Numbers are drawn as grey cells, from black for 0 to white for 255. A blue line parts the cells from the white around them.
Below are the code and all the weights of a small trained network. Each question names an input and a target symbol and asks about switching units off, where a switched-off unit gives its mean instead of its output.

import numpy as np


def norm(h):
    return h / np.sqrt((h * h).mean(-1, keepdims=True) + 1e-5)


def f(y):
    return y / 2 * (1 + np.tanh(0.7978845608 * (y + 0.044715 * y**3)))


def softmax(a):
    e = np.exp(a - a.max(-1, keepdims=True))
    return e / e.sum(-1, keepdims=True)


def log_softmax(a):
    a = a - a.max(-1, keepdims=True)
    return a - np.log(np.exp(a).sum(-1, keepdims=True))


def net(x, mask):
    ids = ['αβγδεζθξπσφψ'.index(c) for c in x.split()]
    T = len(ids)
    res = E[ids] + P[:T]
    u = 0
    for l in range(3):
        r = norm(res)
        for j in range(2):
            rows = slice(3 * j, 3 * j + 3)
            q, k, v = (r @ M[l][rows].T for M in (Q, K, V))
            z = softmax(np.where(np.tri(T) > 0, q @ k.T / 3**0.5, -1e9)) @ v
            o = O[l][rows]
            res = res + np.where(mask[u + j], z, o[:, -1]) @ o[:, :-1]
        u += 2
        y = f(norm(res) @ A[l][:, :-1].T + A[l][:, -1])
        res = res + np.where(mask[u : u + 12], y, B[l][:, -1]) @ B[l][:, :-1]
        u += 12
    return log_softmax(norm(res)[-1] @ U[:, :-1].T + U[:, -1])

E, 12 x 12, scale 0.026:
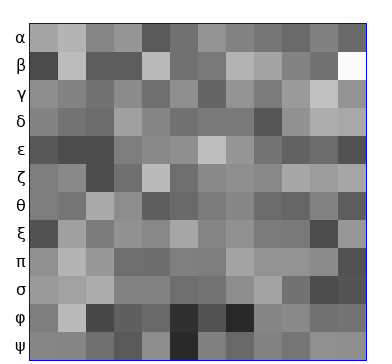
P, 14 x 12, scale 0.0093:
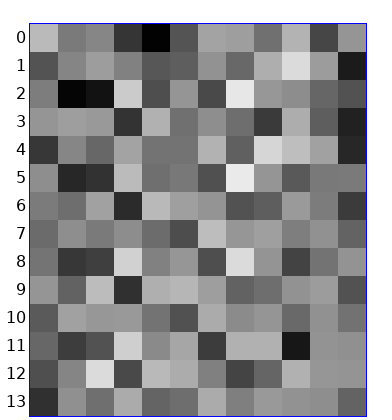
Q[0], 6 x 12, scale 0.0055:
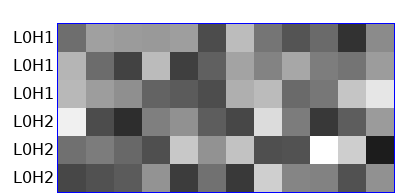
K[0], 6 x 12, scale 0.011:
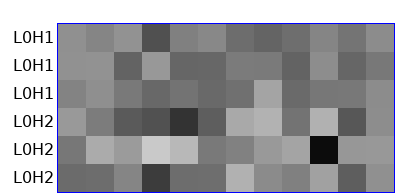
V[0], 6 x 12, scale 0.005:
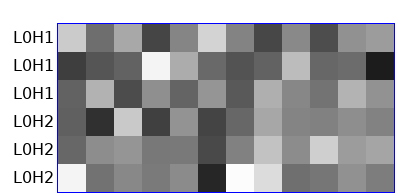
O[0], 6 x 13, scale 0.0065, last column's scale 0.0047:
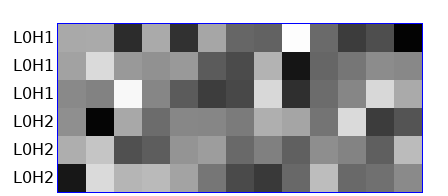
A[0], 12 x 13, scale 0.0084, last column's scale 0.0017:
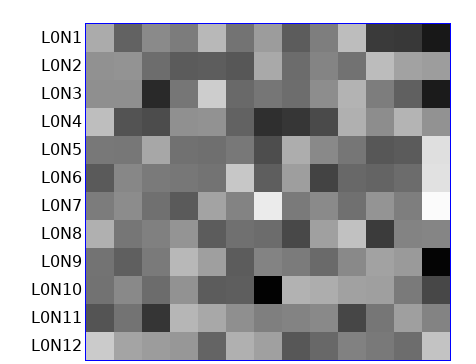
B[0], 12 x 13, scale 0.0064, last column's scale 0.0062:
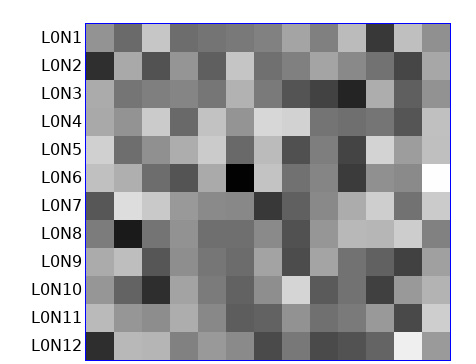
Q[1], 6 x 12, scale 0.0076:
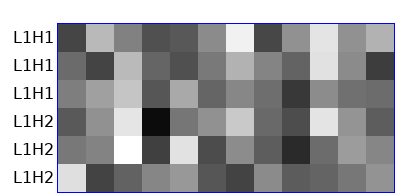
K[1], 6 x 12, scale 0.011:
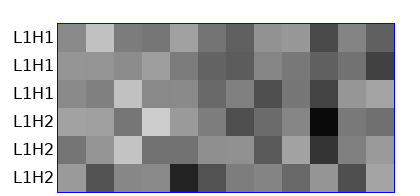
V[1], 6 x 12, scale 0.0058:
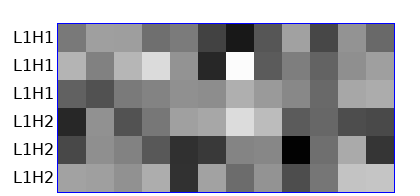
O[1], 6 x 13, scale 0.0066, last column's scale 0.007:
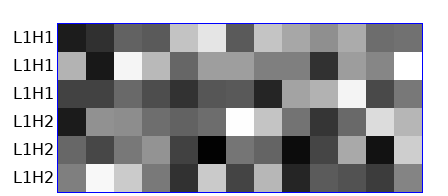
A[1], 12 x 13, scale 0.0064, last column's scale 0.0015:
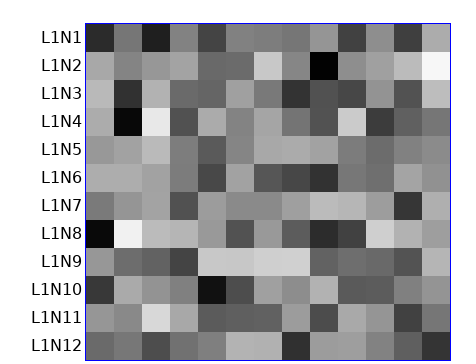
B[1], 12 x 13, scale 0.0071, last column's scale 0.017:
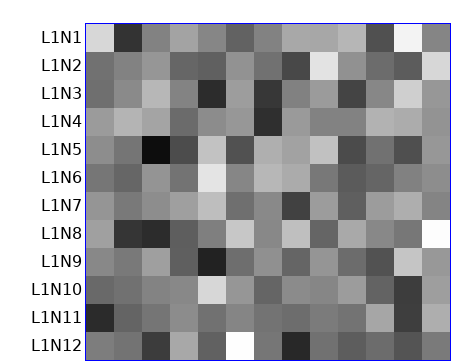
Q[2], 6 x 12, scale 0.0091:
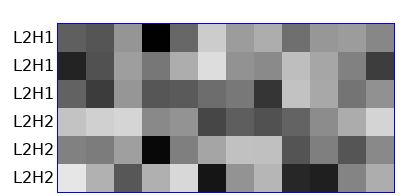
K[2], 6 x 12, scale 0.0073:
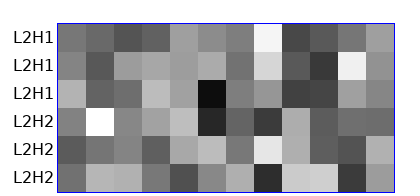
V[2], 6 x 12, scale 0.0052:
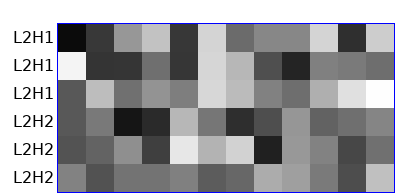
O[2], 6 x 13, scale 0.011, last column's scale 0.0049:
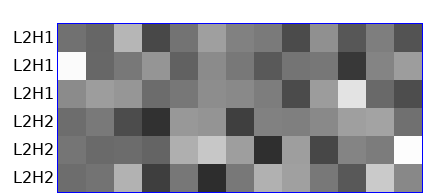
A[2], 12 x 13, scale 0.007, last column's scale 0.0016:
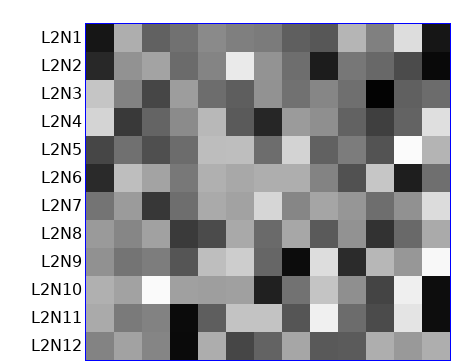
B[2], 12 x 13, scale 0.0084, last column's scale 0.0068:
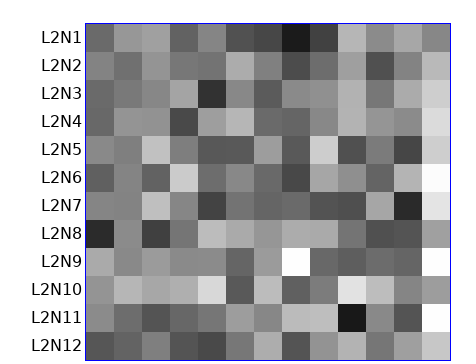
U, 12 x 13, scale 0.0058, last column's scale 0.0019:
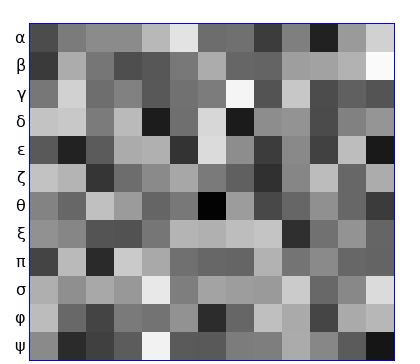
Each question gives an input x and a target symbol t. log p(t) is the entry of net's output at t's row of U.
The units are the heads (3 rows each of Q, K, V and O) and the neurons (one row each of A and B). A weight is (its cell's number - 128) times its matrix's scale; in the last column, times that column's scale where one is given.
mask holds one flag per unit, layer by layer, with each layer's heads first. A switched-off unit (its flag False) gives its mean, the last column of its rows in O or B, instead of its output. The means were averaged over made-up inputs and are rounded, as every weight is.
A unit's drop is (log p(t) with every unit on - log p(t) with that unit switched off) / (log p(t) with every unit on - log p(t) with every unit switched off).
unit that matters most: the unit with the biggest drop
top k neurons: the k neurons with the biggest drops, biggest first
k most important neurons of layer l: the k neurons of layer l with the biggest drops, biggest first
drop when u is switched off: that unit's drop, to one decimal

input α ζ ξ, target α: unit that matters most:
L0H1
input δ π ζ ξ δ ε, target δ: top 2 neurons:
(L0N4, L0N6)
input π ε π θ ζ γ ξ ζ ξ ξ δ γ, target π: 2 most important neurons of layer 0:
(L0N10, L0N6)
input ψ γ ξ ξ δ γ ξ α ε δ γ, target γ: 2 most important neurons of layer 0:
(L0N6, L0N2)
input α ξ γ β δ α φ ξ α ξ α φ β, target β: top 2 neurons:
(L1N2, L2N1)
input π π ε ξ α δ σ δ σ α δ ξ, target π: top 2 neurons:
(L1N8, L0N8)
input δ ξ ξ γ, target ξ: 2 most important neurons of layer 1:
(L1N2, L1N8)
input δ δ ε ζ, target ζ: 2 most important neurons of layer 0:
(L0N3, L0N7)
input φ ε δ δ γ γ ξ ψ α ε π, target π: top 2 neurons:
(L0N6, L2N6)
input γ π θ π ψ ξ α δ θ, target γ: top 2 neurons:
(L0N10, L0N6)
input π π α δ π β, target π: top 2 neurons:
(L1N8, L0N5)
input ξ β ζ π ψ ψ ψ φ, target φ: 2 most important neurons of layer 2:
(L2N3, L2N4)
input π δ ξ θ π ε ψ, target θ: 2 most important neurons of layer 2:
(L2N11, L2N8)
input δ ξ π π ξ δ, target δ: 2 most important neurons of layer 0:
(L0N4, L0N9)
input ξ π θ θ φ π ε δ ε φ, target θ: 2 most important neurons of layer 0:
(L0N5, L0N4)
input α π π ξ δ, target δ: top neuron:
(L0N6)
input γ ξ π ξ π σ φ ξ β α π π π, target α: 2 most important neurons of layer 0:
(L0N12, L0N10)
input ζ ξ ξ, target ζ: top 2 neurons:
(L0N6, L0N3)
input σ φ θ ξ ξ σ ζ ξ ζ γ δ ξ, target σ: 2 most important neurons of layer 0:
(L0N8, L0N3)
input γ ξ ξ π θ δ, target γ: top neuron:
(L0N10)
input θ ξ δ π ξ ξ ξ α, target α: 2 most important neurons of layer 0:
(L0N12, L0N6)
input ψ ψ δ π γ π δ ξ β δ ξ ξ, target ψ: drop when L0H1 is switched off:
0.5
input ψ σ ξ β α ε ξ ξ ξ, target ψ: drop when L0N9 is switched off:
0.0
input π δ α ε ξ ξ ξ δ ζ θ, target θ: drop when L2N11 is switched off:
0.1
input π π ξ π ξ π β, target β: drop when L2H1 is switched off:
0.2
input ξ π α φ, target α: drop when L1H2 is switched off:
0.5
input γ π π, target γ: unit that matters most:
L0N10
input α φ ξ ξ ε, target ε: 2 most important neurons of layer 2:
(L2N11, L2N5)
